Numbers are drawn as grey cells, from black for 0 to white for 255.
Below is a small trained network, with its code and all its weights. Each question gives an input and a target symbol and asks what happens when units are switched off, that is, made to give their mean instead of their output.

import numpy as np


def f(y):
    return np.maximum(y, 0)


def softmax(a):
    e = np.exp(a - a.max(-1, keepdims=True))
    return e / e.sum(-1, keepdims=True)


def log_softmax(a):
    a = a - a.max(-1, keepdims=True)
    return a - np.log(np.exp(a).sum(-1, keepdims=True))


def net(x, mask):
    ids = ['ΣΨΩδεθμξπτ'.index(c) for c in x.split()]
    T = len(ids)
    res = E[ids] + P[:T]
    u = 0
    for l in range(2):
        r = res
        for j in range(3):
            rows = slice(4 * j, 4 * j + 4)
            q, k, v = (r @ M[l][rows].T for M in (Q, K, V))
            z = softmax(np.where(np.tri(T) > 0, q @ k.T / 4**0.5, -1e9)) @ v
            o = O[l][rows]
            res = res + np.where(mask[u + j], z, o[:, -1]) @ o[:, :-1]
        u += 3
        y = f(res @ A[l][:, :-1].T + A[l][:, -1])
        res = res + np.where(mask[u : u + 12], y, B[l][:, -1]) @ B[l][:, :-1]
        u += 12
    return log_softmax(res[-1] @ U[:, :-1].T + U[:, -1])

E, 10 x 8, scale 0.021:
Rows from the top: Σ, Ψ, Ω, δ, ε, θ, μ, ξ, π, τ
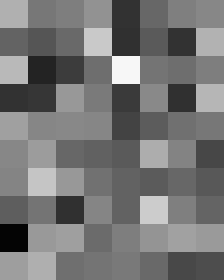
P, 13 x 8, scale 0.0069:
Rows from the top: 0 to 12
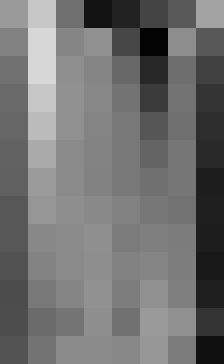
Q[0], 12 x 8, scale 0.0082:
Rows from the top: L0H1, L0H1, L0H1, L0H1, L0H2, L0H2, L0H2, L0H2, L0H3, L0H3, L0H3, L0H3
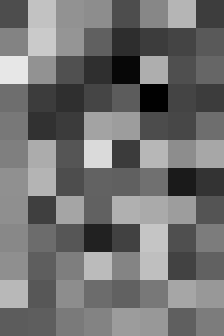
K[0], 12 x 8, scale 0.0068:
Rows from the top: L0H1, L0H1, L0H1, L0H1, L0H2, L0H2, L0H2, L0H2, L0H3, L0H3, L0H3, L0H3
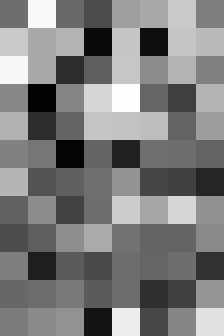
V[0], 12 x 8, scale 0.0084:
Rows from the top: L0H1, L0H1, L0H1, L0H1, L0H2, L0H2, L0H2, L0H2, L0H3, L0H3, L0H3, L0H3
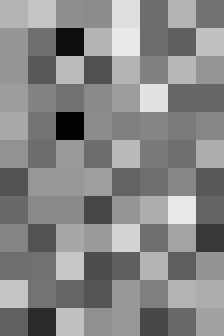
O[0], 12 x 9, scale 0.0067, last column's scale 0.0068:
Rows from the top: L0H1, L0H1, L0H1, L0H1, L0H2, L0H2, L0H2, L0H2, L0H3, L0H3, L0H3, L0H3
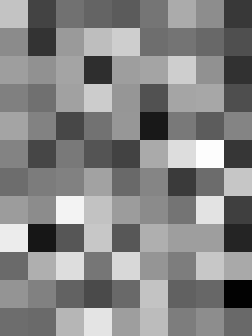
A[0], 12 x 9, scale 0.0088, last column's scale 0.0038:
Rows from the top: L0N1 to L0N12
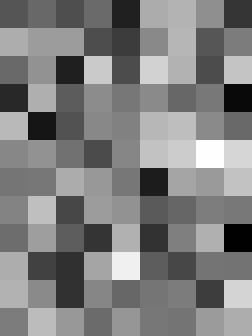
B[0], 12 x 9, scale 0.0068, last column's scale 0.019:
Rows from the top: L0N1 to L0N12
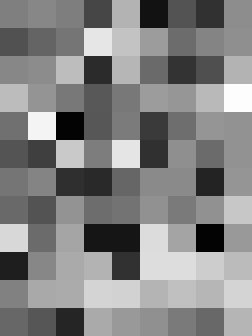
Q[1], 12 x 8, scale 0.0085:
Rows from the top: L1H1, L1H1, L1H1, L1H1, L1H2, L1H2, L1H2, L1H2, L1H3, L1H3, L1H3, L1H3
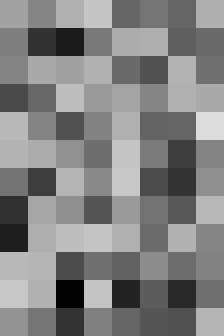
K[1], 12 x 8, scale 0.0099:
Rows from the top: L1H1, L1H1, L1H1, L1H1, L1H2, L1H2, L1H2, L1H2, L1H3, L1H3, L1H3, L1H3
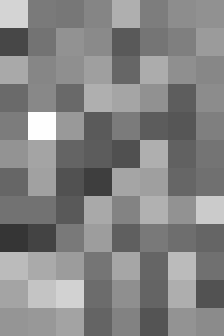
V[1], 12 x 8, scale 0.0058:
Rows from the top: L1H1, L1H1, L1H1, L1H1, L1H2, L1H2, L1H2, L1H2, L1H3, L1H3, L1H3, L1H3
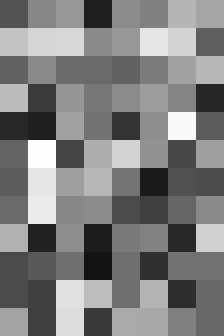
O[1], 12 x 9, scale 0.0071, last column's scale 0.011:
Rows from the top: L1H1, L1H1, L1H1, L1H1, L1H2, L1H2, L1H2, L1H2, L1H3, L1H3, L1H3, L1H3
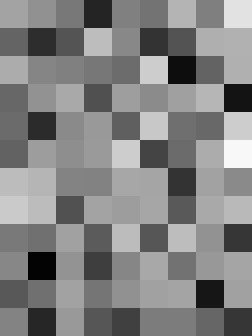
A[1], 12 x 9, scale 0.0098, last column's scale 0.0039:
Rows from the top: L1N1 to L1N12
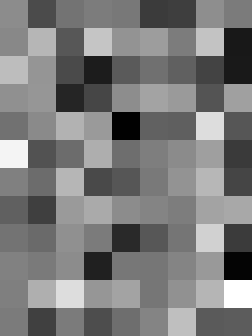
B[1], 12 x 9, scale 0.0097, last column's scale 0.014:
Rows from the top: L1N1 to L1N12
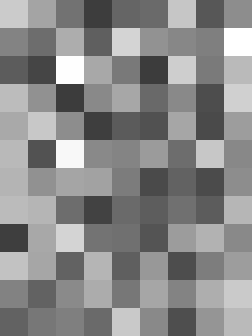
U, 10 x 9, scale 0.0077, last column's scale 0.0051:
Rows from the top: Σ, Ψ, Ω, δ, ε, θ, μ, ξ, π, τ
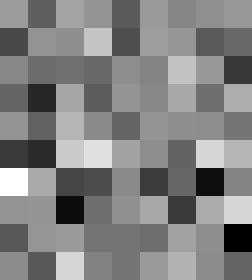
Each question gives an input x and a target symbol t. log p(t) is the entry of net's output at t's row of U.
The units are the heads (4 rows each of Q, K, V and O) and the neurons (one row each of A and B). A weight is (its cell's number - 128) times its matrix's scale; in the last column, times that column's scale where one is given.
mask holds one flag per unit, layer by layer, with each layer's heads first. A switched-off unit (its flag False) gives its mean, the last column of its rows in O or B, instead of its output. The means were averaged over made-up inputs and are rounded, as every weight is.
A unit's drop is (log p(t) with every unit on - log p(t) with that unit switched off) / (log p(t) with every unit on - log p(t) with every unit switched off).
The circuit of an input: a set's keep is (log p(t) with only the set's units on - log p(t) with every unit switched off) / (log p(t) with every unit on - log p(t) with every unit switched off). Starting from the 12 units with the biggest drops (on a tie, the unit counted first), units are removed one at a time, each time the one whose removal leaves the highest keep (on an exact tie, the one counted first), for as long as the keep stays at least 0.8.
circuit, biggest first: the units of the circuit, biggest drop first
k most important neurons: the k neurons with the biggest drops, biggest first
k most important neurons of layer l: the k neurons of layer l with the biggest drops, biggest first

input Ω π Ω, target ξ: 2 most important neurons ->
[L0N5, L0N10]
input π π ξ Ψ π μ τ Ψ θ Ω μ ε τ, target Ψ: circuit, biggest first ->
[L0N10, L1H3, L0H1]
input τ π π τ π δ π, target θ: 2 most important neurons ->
[L1N11, L0N8]
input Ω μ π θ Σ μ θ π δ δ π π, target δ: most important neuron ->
[L1N8]
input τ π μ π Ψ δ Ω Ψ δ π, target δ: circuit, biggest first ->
[L1H2, L0N10]
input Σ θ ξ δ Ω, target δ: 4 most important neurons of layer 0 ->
[L0N10, L0N12, L0N11, L0N9]
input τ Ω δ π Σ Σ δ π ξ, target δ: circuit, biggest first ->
[L1H2, L0H1]
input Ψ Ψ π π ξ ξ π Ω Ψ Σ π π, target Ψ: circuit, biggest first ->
[L0N10, L1H2, L1H3, L0H1]
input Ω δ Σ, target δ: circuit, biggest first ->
[L0H1, L1H2]
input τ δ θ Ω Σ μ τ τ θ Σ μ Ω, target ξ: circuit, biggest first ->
[L0N10, L0H3, L0N5]
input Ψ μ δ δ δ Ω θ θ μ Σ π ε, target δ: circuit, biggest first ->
[L0H1, L1H2, L0N7]
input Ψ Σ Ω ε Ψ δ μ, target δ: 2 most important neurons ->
[L0N3, L0N11]
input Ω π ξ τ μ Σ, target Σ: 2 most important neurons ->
[L0N5, L1N6]
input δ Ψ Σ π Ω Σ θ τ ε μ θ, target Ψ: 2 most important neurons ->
[L0N4, L0N10]
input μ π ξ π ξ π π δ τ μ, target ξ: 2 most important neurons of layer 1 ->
[L1N8, L1N5]
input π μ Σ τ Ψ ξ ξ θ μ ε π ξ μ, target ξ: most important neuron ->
[L0N11]
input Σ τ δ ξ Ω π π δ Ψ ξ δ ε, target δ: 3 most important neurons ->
[L0N11, L0N3, L1N12]
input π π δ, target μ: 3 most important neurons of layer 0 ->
[L0N11, L0N10, L0N4]
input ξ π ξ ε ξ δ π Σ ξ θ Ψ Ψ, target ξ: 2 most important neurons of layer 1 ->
[L1N3, L1N5]
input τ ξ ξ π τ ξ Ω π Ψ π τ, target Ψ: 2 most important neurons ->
[L0N10, L0N5]
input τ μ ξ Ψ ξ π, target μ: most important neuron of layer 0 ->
[L0N11]
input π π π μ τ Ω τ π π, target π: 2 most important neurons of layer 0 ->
[L0N10, L0N5]
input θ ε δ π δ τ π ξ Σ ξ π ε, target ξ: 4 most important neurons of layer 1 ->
[L1N3, L1N4, L1N8, L1N5]
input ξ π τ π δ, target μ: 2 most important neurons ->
[L0N11, L1N5]
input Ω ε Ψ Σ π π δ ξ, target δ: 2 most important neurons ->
[L0N3, L0N10]
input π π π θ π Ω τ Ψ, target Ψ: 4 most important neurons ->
[L0N10, L0N5, L0N4, L0N11]
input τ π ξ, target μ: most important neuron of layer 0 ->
[L0N3]
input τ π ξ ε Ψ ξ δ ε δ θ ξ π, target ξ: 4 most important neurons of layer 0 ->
[L0N11, L0N10, L0N12, L0N3]
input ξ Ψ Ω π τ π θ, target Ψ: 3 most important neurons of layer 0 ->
[L0N10, L0N4, L0N11]
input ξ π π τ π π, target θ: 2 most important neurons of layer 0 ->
[L0N10, L0N8]
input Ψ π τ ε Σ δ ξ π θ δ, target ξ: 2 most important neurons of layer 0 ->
[L0N11, L0N4]
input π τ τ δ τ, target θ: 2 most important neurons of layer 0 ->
[L0N11, L0N7]
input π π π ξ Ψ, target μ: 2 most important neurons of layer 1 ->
[L1N1, L1N11]
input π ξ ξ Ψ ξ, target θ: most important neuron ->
[L0N11]
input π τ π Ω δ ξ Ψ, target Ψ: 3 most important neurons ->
[L0N10, L0N5, L0N4]
